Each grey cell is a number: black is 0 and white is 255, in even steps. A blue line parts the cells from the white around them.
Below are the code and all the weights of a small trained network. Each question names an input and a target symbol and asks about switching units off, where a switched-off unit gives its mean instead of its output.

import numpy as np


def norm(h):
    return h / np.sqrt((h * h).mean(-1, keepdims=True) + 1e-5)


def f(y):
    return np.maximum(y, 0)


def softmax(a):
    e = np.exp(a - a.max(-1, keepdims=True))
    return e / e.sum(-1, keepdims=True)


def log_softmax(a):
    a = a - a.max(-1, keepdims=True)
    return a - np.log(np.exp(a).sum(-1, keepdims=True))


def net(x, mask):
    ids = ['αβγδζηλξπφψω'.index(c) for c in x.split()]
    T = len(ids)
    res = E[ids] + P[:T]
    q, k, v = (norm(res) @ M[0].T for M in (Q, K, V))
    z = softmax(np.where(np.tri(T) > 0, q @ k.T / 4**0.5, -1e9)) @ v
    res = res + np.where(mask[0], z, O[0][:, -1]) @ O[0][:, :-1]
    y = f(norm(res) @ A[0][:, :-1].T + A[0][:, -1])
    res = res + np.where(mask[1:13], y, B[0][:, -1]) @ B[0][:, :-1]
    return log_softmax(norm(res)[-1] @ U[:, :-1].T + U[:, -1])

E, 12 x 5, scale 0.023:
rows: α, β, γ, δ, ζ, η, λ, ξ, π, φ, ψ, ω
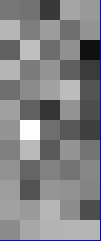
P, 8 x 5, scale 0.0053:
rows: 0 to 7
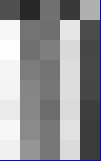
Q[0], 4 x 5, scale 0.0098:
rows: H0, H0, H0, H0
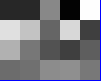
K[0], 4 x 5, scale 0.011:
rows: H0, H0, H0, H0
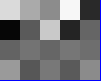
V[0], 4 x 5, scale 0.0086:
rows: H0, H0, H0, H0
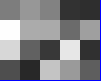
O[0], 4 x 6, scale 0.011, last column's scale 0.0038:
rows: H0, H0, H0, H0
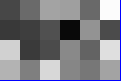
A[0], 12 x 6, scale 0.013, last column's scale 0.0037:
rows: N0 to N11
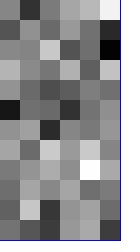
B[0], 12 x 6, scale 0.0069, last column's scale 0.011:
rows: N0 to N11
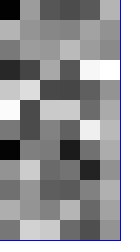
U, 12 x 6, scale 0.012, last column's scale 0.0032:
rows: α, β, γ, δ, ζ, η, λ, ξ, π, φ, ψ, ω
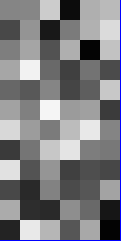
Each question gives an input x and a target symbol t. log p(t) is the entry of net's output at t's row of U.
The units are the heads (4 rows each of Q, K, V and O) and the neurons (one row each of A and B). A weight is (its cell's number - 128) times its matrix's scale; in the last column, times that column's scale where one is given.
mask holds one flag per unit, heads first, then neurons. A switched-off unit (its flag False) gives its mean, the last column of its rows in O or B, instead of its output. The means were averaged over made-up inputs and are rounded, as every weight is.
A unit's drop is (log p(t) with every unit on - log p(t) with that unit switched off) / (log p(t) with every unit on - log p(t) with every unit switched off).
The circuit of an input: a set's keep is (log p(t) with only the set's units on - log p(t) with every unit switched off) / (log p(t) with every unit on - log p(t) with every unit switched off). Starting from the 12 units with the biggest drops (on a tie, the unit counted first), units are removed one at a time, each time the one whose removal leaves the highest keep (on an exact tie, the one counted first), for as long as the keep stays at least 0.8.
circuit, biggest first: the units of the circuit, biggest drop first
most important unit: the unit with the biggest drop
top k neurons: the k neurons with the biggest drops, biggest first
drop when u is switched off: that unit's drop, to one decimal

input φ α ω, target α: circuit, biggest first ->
[H0; N7]
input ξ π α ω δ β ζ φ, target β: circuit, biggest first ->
[H0; N0]
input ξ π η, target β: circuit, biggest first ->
[H0; N5]
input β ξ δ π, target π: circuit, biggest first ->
[H0; N5; N3; N4]
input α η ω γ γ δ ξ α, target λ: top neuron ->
[N7]
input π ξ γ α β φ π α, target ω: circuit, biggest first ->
[H0; N11]
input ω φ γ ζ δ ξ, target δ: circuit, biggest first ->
[H0; N3]
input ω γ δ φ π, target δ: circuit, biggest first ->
[H0; N4; N3]
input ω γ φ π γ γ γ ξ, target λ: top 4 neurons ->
[N6; N10; N0; N7]
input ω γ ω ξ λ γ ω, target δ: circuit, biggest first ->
[H0; N8]
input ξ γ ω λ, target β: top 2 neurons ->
[N6; N5]
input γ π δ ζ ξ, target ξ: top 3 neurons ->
[N3; N4; N5]
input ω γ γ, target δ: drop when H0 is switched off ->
1.2
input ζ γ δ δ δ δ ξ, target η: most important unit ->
H0
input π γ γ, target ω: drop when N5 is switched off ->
0.2
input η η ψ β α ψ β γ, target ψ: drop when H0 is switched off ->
1.0
